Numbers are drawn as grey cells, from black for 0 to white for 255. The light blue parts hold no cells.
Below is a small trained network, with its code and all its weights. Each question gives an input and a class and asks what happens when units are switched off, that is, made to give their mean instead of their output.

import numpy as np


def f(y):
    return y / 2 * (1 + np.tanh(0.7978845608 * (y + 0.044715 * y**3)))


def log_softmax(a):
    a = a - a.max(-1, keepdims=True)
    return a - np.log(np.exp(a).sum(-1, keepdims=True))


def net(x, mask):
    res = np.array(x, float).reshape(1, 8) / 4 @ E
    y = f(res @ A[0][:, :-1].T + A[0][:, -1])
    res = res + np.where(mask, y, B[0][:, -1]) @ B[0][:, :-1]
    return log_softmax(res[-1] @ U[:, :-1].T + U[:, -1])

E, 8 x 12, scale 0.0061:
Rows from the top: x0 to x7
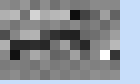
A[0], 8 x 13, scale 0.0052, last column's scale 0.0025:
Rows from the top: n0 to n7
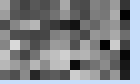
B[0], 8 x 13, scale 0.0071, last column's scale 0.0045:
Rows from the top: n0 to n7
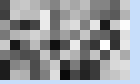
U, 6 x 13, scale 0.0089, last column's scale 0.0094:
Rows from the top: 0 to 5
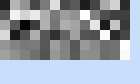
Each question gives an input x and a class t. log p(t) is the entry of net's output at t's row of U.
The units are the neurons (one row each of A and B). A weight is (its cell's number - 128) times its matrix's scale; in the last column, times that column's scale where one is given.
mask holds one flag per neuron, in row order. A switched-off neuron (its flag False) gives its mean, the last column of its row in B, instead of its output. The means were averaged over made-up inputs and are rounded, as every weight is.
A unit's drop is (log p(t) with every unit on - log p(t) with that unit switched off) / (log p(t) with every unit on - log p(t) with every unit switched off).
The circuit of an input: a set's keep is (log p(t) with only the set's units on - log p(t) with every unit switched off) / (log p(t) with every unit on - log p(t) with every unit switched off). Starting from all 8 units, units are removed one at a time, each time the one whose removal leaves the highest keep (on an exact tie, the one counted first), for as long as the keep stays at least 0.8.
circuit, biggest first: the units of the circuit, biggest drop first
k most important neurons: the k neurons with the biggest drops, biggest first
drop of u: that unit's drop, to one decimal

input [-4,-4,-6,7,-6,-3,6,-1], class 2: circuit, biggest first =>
[n2, n3]
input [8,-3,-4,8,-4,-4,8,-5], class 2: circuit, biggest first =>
[n2]
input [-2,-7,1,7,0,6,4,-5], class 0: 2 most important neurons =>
[n7, n4]
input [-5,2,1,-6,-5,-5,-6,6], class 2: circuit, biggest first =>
[n5, n3]
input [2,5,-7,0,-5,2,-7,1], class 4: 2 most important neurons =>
[n7, n3]
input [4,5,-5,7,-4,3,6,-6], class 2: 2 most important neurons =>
[n2, n7]
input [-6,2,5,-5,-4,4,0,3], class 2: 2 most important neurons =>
[n5, n4]
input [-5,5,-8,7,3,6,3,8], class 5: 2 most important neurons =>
[n4, n5]
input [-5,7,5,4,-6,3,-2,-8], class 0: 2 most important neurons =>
[n6, n3]
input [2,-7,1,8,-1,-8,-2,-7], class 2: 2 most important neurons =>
[n2, n6]
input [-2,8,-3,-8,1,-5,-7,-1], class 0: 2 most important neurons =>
[n6, n2]
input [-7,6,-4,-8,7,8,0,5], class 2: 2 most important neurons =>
[n5, n4]
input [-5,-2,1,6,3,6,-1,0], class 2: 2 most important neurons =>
[n2, n4]
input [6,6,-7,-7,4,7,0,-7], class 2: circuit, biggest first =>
[n5]
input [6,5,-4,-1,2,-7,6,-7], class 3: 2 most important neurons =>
[n4, n7]
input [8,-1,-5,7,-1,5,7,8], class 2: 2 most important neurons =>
[n2, n4]
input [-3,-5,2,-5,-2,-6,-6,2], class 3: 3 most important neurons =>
[n4, n2, n6]
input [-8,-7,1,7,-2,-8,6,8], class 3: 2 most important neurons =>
[n4, n6]
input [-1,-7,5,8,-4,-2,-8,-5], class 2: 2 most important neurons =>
[n2, n6]
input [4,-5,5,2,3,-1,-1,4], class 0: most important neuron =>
[n7]
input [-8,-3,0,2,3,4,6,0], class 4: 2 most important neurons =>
[n4, n6]
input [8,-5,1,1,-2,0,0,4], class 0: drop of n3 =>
0.2
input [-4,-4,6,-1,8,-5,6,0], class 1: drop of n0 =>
0.1
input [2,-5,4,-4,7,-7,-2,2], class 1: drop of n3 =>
0.3
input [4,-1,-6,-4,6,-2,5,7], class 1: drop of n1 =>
0.1
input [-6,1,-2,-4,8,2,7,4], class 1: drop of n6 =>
0.0
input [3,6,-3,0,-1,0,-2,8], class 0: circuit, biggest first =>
[n6]
